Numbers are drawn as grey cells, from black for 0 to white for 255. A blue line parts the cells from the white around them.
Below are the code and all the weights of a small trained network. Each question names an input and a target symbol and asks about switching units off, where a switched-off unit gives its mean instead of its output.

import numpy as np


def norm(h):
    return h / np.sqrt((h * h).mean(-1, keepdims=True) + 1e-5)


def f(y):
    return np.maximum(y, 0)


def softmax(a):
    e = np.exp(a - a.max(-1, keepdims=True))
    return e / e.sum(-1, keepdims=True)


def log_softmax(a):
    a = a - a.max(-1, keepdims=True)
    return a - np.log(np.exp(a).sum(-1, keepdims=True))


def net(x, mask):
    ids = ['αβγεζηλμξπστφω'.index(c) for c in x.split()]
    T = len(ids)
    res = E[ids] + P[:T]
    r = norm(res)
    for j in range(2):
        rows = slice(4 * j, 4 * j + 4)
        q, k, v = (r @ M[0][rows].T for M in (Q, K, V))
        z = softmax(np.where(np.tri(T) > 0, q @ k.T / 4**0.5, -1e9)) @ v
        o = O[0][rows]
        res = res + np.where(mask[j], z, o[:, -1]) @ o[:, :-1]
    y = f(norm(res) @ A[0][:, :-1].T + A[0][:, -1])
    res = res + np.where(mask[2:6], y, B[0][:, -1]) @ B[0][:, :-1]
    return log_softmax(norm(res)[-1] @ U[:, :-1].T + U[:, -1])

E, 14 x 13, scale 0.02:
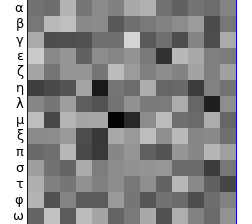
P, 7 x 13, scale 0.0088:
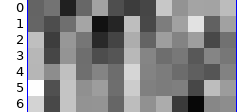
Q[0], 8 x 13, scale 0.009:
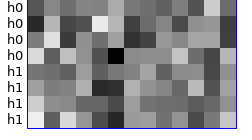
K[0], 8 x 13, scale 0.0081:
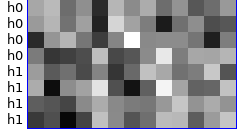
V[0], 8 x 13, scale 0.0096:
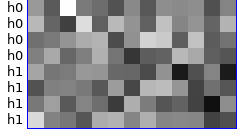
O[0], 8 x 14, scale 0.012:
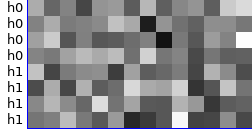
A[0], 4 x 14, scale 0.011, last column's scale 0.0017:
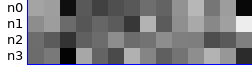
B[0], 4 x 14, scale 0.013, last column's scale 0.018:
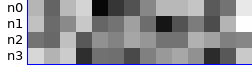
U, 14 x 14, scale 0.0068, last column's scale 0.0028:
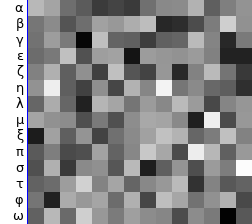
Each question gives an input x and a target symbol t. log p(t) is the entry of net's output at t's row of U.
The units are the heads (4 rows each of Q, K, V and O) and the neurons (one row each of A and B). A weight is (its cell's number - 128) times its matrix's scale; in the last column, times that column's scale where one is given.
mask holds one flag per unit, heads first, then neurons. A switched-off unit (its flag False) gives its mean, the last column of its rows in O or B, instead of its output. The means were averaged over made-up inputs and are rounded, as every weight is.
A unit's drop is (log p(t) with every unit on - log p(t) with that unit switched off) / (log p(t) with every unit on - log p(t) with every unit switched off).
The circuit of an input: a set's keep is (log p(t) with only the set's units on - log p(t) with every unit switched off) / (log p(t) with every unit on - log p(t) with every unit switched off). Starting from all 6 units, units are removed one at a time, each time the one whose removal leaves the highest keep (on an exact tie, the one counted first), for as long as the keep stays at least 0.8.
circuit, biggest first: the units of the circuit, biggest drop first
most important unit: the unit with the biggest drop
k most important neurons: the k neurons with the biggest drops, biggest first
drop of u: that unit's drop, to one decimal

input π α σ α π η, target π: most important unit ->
h0
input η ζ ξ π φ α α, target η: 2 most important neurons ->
[n1; n3]
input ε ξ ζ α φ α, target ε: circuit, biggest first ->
[h0; h1]
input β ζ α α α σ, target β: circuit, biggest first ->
[h0; n0]
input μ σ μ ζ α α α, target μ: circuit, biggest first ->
[h1; n1]
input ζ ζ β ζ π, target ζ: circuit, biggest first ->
[h0; h1]
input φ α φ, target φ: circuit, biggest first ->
[h0; n3]
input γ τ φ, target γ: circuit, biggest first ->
[h1; h0; n0]
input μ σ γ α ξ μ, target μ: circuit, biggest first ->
[h1; n0; n1]
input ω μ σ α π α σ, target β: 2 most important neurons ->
[n3; n0]
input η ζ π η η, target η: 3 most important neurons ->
[n3; n1; n0]
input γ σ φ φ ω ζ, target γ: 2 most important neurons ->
[n0; n1]
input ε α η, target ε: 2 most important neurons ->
[n1; n0]
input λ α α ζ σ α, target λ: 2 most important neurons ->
[n1; n0]
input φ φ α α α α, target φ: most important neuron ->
[n3]
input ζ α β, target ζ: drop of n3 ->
0.1
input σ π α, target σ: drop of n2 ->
0.0
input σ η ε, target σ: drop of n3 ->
0.1
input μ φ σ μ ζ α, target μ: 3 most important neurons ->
[n1; n0; n3]
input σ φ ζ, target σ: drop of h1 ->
0.3
